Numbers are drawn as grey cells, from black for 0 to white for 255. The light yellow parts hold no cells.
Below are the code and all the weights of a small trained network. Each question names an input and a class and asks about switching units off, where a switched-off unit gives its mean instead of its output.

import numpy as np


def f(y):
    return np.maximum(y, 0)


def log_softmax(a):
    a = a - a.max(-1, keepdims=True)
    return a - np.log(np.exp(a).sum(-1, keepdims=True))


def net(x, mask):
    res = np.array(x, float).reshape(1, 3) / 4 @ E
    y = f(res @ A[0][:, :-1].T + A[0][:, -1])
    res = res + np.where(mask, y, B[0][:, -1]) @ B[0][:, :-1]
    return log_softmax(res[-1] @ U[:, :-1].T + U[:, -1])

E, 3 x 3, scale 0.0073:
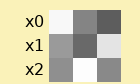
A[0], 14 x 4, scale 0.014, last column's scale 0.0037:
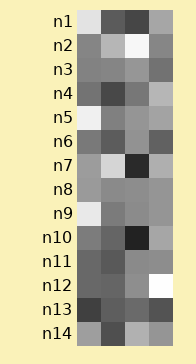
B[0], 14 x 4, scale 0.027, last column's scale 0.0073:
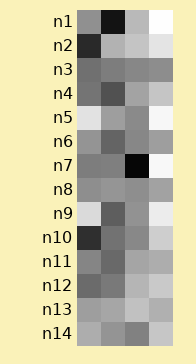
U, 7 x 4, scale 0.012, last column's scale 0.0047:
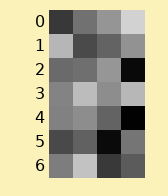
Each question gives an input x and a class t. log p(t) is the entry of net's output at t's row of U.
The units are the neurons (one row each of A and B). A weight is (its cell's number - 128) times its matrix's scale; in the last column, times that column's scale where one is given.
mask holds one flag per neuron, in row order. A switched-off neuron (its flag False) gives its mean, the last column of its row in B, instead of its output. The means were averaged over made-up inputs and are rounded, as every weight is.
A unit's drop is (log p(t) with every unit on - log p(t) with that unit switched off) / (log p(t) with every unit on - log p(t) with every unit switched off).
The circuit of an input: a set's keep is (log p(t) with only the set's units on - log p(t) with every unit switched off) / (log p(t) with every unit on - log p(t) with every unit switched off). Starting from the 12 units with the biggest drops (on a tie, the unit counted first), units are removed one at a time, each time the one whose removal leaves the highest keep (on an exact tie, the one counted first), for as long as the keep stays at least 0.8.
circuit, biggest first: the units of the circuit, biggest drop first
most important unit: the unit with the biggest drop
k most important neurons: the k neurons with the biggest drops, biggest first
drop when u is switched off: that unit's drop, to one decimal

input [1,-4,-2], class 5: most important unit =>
n2
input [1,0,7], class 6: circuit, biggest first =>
(n7, n1)
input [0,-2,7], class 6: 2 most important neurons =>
(n1, n10)
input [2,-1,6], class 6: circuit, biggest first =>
(n1, n7)
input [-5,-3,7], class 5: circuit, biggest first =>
(n7, n5)
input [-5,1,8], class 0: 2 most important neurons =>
(n2, n5)
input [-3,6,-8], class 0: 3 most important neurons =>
(n5, n9, n12)
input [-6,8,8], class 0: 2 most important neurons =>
(n2, n5)
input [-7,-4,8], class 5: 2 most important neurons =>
(n7, n5)
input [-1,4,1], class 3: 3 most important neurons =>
(n1, n10, n4)
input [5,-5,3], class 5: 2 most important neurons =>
(n7, n10)
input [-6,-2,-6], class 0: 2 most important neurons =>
(n5, n9)
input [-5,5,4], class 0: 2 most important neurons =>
(n5, n2)
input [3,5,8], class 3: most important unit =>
n2
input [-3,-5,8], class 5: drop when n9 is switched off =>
0.0
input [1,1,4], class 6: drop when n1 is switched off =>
0.4
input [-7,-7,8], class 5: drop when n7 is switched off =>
0.2
